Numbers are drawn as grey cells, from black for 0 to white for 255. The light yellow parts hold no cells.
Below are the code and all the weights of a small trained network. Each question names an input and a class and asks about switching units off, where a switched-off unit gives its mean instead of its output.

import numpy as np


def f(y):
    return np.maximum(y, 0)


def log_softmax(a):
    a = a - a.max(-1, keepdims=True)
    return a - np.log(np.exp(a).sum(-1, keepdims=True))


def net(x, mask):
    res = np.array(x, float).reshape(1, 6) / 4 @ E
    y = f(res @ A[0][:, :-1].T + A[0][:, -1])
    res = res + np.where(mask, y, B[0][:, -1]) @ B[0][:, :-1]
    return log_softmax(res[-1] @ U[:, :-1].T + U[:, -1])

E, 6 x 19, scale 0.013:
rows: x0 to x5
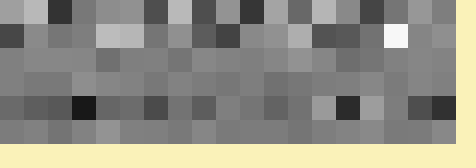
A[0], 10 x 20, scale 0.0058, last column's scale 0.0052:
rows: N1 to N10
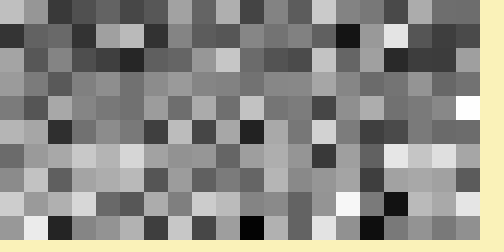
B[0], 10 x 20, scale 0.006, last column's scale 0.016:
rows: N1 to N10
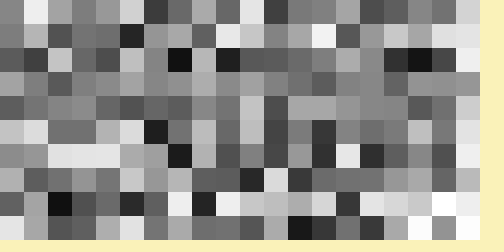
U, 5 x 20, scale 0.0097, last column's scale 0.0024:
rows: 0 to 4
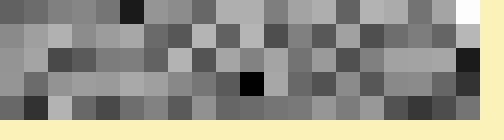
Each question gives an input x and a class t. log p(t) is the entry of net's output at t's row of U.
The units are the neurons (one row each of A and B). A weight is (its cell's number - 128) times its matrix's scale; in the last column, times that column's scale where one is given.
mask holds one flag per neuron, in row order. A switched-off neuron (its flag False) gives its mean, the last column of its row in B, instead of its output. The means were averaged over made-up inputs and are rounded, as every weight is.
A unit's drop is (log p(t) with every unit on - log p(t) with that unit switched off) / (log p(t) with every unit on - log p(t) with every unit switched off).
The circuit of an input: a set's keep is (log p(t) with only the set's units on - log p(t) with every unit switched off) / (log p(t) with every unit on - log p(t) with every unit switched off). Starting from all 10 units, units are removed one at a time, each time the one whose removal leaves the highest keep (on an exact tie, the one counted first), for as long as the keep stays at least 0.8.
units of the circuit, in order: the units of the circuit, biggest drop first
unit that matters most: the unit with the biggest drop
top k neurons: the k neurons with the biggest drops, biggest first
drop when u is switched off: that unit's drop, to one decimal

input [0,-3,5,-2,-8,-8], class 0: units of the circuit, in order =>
(N9; N10)
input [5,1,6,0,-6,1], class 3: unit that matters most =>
N7
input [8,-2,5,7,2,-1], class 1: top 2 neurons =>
(N1; N6)
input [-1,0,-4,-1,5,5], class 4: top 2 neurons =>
(N9; N3)
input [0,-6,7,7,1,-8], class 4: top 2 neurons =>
(N3; N2)
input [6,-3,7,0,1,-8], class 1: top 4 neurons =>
(N1; N6; N2; N3)
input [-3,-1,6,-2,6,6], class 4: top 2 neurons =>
(N9; N3)
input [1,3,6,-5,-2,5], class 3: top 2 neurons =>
(N1; N6)
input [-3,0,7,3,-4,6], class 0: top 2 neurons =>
(N9; N6)
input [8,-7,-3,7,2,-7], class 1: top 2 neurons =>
(N1; N3)
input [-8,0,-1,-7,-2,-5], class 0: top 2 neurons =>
(N6; N3)
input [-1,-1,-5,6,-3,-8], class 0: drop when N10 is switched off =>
0.2
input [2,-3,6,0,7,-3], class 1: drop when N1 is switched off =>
0.1
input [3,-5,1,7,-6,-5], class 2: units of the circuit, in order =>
(N9)
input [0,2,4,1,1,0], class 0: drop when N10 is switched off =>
0.5
